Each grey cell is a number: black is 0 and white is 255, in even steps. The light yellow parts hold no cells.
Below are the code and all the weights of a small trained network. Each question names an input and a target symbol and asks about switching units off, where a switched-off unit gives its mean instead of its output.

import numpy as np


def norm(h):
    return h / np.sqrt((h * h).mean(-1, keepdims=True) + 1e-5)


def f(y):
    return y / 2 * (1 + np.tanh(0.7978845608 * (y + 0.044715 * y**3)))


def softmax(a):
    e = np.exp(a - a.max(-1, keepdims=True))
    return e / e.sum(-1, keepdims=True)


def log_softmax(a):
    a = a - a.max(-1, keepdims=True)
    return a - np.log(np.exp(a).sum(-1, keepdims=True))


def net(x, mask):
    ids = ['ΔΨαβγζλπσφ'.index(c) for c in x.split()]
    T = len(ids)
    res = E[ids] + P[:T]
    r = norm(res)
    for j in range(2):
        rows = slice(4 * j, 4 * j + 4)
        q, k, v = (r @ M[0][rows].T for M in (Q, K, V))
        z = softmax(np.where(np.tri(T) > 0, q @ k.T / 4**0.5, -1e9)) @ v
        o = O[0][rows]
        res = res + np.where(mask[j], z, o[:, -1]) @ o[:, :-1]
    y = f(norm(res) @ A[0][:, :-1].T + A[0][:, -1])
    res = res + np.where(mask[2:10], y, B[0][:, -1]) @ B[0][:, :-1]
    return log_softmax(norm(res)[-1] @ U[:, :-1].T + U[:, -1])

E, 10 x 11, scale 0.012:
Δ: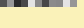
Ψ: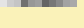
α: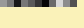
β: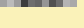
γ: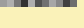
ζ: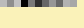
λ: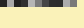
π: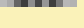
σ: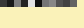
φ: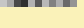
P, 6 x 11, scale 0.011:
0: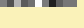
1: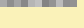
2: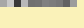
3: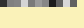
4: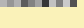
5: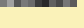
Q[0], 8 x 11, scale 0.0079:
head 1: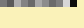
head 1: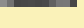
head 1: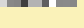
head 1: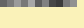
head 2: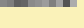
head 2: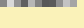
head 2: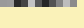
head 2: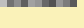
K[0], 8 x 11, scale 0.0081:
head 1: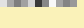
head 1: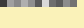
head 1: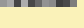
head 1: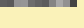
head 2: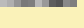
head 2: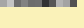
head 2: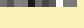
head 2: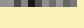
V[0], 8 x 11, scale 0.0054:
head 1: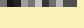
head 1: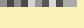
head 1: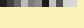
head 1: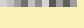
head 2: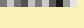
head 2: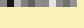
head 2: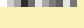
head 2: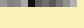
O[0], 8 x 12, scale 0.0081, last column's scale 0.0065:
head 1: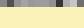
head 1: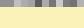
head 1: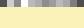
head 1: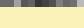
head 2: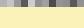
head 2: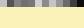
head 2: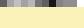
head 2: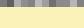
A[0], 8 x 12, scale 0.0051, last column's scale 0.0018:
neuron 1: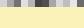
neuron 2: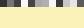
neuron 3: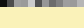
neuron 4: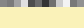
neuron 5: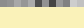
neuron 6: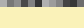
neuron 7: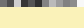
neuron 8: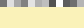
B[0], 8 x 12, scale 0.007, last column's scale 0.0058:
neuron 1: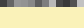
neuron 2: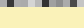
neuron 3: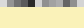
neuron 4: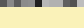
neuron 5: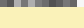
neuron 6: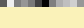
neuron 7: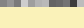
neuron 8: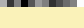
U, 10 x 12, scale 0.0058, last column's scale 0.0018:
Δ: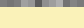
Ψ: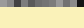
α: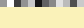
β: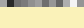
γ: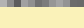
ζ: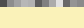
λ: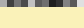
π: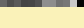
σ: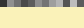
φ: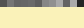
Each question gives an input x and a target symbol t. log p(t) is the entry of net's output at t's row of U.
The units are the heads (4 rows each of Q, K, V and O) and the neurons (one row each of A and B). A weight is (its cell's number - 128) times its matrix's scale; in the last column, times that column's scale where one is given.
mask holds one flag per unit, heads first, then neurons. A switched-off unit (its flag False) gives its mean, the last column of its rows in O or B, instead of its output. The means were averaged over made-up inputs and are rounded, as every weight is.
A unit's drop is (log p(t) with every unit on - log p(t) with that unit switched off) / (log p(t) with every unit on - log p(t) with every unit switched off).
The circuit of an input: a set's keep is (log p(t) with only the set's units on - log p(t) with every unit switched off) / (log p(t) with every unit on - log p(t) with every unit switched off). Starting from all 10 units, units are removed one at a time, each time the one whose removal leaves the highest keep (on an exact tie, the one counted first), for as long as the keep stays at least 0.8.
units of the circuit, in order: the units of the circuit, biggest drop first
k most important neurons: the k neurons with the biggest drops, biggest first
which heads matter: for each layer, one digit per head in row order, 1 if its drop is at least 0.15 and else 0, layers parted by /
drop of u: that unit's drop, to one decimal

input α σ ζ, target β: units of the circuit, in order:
(head 1)
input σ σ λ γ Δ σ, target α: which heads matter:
01
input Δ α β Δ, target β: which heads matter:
11
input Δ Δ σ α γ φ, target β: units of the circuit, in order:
(head 1; head 2)
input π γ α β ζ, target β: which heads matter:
11
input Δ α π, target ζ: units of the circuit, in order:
(head 1; head 2; neuron 1)
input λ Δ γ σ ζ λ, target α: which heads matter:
10
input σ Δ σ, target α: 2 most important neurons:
(neuron 6; neuron 8)
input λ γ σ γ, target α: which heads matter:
11
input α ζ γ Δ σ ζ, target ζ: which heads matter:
11
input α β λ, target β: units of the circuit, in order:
(head 1; head 2)
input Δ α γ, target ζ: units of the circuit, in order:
(head 2; head 1)
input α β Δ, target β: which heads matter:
10
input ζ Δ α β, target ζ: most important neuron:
(neuron 4)
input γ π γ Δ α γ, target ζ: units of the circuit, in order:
(head 1; head 2)
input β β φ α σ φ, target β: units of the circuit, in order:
(head 2; head 1; neuron 2)
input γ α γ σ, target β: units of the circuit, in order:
(head 1; head 2; neuron 3)
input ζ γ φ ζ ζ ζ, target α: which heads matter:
10
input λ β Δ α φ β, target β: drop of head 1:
0.6
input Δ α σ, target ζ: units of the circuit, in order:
(head 1)
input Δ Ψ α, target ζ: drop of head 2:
0.2
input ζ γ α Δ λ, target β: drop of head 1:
0.3
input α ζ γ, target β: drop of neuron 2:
0.0
